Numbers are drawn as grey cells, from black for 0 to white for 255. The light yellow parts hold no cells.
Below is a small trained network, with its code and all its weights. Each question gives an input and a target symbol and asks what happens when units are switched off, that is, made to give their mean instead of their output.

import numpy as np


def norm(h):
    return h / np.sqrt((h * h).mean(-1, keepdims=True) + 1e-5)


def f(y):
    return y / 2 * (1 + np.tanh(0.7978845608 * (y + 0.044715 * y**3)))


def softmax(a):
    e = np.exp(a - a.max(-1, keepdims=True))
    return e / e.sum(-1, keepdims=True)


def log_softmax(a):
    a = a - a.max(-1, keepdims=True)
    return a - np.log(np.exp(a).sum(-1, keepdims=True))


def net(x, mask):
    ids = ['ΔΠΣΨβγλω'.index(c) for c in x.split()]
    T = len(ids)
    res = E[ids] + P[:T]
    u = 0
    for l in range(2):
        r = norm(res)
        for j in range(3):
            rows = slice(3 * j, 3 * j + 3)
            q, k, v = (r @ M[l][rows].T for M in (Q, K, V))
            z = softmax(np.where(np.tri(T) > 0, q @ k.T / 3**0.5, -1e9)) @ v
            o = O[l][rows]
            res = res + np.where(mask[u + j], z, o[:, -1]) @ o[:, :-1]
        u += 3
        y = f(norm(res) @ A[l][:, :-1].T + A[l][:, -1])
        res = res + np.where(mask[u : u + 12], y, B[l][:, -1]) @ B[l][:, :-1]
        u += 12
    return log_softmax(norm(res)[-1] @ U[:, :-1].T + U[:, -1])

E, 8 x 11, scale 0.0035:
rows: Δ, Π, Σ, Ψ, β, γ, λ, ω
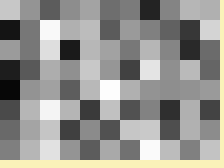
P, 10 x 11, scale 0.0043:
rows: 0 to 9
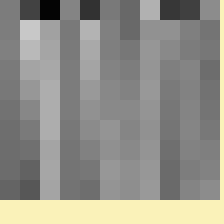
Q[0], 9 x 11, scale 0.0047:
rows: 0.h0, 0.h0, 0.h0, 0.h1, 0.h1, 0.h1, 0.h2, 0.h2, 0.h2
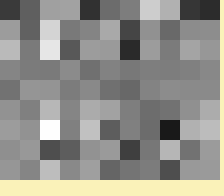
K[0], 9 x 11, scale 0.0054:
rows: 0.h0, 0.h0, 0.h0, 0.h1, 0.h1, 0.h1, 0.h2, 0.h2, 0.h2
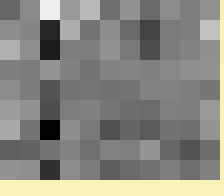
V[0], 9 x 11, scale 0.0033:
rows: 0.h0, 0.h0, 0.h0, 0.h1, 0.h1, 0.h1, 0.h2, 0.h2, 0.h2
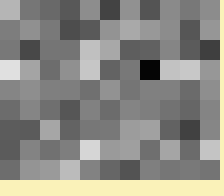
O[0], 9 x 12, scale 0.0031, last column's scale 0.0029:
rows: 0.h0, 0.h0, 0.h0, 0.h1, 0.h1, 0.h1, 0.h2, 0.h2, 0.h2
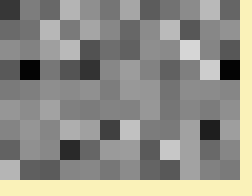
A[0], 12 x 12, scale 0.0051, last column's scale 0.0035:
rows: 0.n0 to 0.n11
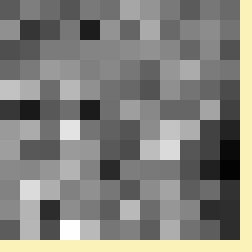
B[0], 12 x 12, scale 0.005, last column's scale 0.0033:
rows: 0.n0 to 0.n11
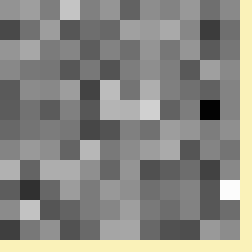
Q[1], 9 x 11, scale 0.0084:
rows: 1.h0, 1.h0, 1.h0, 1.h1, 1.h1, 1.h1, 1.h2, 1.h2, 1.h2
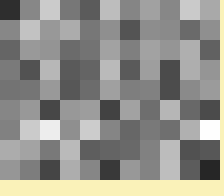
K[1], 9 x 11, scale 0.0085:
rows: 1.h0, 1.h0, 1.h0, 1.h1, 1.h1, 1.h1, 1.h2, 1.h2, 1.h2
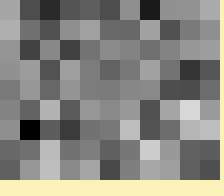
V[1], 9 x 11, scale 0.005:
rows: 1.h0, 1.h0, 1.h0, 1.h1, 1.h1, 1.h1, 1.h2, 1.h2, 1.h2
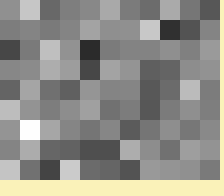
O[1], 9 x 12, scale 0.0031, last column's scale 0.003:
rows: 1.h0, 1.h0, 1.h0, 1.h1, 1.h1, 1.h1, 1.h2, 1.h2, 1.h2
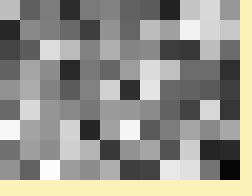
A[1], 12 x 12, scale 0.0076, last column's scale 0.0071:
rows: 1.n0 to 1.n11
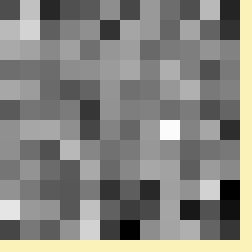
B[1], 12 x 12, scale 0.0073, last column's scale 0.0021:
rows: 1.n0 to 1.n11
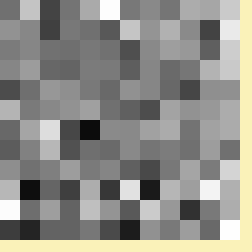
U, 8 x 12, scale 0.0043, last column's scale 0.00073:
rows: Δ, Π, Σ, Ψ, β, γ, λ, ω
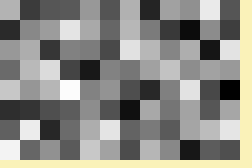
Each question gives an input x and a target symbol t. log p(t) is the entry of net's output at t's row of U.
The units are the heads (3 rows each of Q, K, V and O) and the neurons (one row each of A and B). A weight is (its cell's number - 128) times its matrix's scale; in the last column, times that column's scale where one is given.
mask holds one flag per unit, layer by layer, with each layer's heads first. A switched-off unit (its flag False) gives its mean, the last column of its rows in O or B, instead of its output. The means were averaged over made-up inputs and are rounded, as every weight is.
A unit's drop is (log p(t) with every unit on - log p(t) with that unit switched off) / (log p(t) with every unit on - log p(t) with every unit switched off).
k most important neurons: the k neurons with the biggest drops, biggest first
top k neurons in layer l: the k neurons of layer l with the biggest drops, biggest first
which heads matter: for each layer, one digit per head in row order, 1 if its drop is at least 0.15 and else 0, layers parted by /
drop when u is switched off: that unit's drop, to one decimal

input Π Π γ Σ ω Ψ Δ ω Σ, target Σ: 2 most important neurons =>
(0.n9, 0.n4)
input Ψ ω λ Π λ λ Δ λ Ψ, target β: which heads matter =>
100 / 001
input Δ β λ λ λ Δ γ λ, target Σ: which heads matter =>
010 / 100
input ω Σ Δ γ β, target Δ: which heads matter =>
110 / 010
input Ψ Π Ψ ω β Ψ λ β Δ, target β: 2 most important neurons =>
(0.n4, 0.n9)
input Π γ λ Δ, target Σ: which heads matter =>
010 / 001
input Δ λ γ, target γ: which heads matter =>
000 / 001
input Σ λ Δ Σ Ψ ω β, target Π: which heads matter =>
100 / 100
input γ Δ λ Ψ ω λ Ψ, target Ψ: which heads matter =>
011 / 001
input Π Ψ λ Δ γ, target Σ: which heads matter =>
011 / 001
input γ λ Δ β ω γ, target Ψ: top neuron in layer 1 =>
(1.n6)
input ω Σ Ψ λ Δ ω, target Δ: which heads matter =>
100 / 010
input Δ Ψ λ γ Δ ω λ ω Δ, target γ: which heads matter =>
010 / 001
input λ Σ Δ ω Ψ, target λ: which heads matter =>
000 / 001
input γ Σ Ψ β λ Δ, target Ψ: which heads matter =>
000 / 001
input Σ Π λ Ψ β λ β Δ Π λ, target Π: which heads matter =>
100 / 100
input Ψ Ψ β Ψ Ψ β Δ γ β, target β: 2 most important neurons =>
(0.n9, 0.n4)
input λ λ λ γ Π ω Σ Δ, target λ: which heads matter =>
000 / 000
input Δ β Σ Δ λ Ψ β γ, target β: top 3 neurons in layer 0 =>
(0.n9, 0.n5, 0.n1)
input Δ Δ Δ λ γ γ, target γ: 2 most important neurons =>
(0.n5, 1.n11)
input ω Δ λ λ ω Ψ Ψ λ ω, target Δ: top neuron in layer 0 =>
(0.n0)
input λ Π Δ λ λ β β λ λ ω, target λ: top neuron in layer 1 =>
(1.n0)
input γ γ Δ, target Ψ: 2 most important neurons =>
(0.n4, 1.n6)
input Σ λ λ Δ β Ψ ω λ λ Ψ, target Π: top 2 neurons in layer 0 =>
(0.n6, 0.n4)
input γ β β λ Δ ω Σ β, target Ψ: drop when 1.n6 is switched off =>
0.1
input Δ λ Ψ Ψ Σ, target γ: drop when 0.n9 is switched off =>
0.0
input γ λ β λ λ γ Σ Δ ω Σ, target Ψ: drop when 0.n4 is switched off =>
0.3
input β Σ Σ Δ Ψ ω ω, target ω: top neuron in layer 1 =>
(1.n10)
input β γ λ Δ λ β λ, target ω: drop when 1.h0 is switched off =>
0.9
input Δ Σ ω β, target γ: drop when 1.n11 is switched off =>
0.2
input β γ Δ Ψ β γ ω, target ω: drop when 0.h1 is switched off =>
0.5
